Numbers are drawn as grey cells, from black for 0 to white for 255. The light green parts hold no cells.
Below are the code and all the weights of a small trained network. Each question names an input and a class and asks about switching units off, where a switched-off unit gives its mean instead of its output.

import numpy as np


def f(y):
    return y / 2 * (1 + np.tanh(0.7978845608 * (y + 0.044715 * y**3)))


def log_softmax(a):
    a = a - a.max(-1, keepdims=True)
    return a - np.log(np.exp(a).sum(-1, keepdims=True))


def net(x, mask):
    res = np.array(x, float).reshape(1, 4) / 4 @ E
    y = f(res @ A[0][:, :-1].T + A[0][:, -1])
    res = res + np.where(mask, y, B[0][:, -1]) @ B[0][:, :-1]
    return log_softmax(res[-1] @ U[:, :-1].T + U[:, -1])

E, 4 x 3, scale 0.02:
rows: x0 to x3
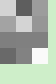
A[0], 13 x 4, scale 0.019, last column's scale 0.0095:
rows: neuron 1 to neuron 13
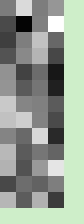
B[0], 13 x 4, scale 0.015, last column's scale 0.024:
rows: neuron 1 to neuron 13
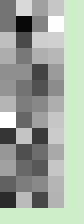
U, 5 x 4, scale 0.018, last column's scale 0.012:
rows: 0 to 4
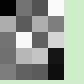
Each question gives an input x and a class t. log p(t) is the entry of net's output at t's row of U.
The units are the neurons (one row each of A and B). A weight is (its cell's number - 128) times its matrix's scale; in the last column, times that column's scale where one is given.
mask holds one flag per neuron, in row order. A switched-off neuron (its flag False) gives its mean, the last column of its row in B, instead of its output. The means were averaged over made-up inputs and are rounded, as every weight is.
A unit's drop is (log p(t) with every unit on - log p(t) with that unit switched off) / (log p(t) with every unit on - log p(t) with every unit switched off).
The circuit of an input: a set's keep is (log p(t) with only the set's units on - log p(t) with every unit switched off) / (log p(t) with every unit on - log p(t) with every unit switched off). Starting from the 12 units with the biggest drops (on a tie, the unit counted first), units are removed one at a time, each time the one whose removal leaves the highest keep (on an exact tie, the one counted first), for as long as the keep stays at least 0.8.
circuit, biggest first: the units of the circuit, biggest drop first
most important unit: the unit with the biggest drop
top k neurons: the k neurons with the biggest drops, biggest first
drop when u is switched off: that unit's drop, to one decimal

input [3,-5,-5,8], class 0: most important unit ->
neuron 9
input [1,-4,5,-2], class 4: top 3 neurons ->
(neuron 9; neuron 13; neuron 3)
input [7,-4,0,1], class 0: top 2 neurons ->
(neuron 13; neuron 8)
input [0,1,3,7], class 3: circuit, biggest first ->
(neuron 3; neuron 9; neuron 2)
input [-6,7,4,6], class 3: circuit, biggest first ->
(neuron 1; neuron 3)
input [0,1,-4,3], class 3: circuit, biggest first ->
(neuron 2; neuron 8; neuron 13)
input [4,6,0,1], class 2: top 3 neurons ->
(neuron 2; neuron 3; neuron 13)
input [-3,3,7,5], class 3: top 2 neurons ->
(neuron 2; neuron 3)
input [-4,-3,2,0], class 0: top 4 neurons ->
(neuron 8; neuron 4; neuron 3; neuron 7)
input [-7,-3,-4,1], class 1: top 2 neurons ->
(neuron 9; neuron 13)
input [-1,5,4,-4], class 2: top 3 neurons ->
(neuron 2; neuron 3; neuron 1)
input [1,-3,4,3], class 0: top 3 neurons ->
(neuron 8; neuron 9; neuron 7)
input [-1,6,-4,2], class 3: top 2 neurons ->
(neuron 2; neuron 1)
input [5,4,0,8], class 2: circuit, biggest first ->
(neuron 9)
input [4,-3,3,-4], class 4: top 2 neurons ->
(neuron 3; neuron 8)
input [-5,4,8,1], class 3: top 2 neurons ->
(neuron 9; neuron 13)
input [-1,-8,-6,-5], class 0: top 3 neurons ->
(neuron 8; neuron 3; neuron 12)
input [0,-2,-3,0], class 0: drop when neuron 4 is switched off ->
0.4
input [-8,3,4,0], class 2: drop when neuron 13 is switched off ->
-0.1
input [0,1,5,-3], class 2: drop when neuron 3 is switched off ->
0.5
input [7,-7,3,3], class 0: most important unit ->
neuron 13
